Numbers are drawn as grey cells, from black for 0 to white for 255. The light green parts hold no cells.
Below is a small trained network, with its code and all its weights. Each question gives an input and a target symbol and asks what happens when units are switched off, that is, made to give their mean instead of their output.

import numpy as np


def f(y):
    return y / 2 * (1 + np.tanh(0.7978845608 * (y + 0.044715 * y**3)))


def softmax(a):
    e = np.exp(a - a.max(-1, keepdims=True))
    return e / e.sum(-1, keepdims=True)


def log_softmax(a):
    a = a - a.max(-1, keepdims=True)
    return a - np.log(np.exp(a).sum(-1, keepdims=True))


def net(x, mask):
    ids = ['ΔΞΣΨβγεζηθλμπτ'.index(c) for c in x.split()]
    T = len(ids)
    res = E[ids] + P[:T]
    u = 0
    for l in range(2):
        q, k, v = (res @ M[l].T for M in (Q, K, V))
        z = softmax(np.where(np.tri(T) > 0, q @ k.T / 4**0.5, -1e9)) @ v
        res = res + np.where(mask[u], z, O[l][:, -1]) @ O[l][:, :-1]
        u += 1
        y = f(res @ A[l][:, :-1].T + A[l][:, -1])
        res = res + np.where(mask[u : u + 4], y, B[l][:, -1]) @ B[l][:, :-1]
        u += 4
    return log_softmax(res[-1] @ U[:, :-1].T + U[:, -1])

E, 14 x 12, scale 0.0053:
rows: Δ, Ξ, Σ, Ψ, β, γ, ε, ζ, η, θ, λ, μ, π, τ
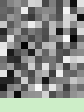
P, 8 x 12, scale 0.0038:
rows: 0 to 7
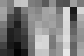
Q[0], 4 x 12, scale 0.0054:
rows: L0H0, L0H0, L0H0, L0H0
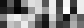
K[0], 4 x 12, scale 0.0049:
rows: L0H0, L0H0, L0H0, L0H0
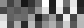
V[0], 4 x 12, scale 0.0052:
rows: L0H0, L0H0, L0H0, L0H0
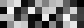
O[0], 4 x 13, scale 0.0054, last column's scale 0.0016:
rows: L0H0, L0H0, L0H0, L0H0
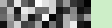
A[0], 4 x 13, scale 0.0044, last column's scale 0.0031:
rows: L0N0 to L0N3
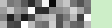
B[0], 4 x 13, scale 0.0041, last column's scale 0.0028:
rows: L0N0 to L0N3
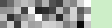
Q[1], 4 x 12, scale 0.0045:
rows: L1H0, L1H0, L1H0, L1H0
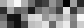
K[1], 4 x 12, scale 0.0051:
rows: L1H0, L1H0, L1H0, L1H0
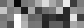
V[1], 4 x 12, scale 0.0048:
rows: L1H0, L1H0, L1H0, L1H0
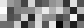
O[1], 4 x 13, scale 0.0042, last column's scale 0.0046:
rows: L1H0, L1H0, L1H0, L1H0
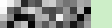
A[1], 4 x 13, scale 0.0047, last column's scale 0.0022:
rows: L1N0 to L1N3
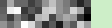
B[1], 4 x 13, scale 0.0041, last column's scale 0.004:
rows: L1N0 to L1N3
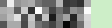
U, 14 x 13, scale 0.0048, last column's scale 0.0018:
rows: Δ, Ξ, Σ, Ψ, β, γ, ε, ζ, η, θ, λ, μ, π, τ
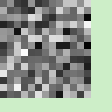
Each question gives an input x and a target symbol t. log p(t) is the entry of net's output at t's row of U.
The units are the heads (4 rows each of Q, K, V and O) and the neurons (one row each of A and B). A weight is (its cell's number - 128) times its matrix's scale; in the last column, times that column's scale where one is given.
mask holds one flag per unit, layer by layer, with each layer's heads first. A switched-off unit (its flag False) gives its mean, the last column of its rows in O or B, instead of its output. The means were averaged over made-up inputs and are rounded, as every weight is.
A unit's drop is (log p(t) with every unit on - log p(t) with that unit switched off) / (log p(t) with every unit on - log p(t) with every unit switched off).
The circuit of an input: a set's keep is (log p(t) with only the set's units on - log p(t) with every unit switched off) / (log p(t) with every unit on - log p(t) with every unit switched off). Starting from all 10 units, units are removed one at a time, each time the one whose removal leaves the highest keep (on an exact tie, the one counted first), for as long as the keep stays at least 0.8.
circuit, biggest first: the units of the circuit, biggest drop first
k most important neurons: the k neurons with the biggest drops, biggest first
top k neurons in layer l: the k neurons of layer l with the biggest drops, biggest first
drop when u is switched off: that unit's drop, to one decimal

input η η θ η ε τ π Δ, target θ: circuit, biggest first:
(L0H0; L1H0; L1N1; L0N1)
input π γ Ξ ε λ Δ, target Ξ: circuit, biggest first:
(L0H0; L1H0)
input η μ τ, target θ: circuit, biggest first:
(L0H0; L1H0; L1N1; L0N1)
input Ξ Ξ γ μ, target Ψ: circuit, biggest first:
(L0H0; L1H0; L1N1)
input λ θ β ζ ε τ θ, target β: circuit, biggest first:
(L0H0; L1H0)
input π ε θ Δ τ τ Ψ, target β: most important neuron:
(L0N3)
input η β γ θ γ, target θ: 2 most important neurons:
(L0N1; L1N1)
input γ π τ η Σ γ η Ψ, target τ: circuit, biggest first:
(L0H0; L1H0)
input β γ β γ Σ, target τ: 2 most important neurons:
(L0N2; L1N3)
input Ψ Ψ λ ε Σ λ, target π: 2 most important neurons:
(L0N0; L0N1)
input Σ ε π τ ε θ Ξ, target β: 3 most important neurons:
(L1N0; L0N3; L0N2)
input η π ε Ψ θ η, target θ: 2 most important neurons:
(L1N1; L0N1)
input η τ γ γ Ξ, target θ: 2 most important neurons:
(L1N1; L0N1)
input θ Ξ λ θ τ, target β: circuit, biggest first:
(L0H0)
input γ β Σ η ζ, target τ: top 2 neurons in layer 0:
(L0N2; L0N1)
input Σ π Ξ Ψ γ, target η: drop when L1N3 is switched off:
-0.1
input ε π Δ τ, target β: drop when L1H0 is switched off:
0.2
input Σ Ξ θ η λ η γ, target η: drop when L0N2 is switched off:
0.2
